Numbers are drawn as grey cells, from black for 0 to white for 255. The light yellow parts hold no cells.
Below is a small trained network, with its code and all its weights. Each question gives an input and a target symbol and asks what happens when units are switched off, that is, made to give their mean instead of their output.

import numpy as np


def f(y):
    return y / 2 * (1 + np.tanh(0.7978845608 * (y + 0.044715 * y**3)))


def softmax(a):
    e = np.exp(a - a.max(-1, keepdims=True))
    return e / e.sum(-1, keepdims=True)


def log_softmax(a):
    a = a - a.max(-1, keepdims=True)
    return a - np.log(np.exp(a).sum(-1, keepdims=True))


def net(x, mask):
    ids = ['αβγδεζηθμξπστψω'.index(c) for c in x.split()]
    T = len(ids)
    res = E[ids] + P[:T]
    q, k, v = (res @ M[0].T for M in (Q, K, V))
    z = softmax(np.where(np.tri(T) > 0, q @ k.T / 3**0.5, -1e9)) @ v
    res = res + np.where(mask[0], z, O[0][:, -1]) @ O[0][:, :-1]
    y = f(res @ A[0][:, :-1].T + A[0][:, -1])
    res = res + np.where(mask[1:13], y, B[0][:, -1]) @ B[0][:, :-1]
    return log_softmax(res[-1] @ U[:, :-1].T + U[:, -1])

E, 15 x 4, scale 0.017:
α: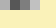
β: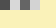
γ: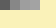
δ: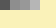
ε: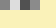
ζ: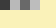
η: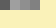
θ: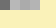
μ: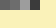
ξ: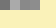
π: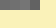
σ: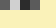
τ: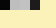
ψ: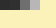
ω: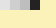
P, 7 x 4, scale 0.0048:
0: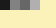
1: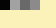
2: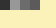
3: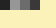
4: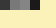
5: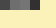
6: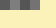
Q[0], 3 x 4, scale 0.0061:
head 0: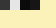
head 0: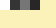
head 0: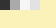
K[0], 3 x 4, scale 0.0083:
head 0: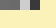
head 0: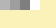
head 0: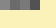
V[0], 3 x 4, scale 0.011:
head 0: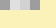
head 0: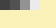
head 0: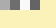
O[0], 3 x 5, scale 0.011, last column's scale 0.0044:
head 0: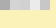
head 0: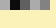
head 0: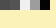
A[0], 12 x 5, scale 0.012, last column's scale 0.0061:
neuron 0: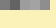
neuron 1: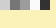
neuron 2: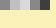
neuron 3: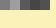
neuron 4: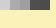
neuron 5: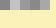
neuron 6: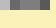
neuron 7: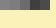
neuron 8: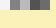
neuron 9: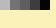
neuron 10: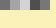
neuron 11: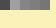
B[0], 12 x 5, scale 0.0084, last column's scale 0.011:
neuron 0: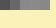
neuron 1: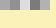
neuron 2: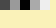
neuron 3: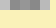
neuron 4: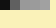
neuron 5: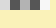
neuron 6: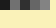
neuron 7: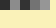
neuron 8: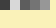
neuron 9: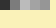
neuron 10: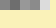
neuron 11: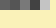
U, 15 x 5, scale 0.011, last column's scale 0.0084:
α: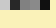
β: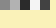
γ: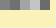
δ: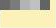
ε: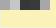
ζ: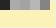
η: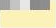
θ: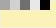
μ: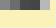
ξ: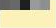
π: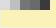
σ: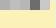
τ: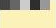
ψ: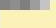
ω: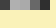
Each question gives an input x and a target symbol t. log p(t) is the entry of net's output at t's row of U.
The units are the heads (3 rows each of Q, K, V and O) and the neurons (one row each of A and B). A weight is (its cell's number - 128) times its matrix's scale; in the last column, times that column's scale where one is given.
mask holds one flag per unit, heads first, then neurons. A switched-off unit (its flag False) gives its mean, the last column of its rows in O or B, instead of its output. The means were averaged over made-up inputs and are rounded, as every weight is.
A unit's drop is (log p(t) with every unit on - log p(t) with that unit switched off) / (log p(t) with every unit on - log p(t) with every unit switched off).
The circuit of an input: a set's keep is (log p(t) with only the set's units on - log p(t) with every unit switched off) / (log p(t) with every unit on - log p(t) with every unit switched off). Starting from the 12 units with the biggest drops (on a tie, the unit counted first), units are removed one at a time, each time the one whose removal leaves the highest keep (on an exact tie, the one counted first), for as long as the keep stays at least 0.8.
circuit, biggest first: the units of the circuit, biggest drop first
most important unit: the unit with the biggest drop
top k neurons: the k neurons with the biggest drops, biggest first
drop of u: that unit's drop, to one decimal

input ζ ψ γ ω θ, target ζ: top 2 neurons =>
neuron 2; neuron 3
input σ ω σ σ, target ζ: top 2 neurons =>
neuron 2; neuron 4
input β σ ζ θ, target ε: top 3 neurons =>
neuron 1; neuron 10; neuron 9
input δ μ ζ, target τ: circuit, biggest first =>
head 0; neuron 2
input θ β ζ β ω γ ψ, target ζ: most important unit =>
neuron 5
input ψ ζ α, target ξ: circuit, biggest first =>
head 0; neuron 6
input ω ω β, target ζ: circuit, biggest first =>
neuron 2; head 0; neuron 11; neuron 1
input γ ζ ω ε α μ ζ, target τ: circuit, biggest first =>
head 0; neuron 11
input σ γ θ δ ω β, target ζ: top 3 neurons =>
neuron 2; neuron 11; neuron 10
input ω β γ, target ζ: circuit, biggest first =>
neuron 2; head 0
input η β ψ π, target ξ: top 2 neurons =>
neuron 5; neuron 7
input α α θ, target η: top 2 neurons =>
neuron 1; neuron 2
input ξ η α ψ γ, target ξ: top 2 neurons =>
neuron 5; neuron 1
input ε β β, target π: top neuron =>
neuron 2
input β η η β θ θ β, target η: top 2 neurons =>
neuron 1; neuron 2
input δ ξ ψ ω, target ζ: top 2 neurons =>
neuron 4; neuron 8
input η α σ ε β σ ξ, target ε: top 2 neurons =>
neuron 1; neuron 10
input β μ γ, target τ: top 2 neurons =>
neuron 2; neuron 3
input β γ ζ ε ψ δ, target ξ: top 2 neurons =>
neuron 5; neuron 1
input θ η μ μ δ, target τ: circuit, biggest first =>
head 0
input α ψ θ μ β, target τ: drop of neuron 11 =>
0.2
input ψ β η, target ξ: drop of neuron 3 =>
0.1
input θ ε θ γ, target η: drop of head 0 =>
0.7
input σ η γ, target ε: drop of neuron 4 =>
0.2
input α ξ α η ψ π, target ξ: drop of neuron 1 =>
0.3
